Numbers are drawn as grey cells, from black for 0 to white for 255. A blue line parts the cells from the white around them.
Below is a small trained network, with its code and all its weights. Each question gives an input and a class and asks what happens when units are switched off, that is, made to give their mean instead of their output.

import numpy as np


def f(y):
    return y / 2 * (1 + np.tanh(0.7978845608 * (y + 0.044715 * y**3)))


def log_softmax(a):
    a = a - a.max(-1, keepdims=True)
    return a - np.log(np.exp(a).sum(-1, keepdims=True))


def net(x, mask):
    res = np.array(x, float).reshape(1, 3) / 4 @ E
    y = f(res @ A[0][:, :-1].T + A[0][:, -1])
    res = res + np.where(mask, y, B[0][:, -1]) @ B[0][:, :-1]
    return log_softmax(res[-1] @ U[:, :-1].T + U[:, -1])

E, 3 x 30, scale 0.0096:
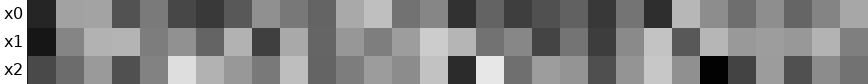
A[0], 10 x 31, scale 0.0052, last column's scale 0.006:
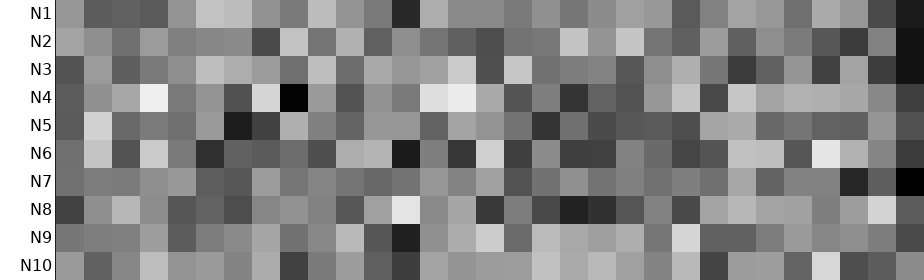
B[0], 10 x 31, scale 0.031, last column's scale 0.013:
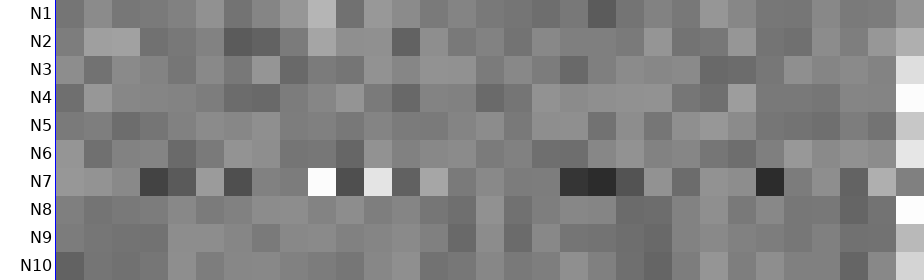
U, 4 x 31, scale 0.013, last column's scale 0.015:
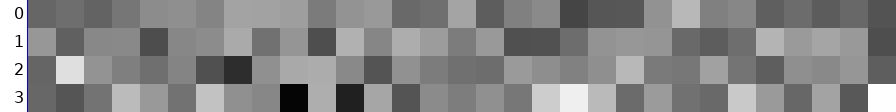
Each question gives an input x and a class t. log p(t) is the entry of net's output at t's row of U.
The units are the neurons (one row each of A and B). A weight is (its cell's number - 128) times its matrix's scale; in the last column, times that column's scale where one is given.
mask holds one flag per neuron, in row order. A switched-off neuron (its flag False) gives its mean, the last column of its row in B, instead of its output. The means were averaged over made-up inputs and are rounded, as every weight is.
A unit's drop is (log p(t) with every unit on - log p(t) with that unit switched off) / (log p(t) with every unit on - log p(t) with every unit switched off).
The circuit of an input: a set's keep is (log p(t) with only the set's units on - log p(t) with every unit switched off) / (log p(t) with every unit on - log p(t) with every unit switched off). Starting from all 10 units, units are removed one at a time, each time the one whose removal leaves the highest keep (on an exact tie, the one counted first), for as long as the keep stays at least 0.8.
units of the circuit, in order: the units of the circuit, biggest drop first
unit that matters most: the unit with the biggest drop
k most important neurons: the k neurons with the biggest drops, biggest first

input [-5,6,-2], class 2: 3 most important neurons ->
[N4; N8; N5]
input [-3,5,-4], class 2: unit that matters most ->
N4
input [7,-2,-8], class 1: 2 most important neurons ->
[N6; N10]
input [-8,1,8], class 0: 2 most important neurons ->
[N10; N9]
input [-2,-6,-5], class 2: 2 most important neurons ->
[N2; N3]
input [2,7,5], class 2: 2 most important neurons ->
[N4; N6]
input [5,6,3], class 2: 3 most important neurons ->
[N4; N10; N9]
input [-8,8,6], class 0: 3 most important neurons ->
[N10; N9; N2]
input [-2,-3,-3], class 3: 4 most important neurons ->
[N3; N4; N7; N1]
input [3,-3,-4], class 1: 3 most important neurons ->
[N4; N6; N10]
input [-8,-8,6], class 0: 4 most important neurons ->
[N4; N10; N9; N1]
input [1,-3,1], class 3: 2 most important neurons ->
[N4; N7]
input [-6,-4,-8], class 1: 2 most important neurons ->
[N6; N8]
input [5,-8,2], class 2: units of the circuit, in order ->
[N2]
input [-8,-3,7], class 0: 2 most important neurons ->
[N10; N9]
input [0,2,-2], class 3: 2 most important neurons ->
[N2; N3]
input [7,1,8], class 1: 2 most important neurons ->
[N3; N10]
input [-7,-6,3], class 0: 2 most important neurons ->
[N4; N10]
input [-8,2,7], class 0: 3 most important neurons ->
[N10; N9; N6]
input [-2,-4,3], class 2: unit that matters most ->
N6
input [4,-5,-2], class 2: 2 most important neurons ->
[N2; N10]
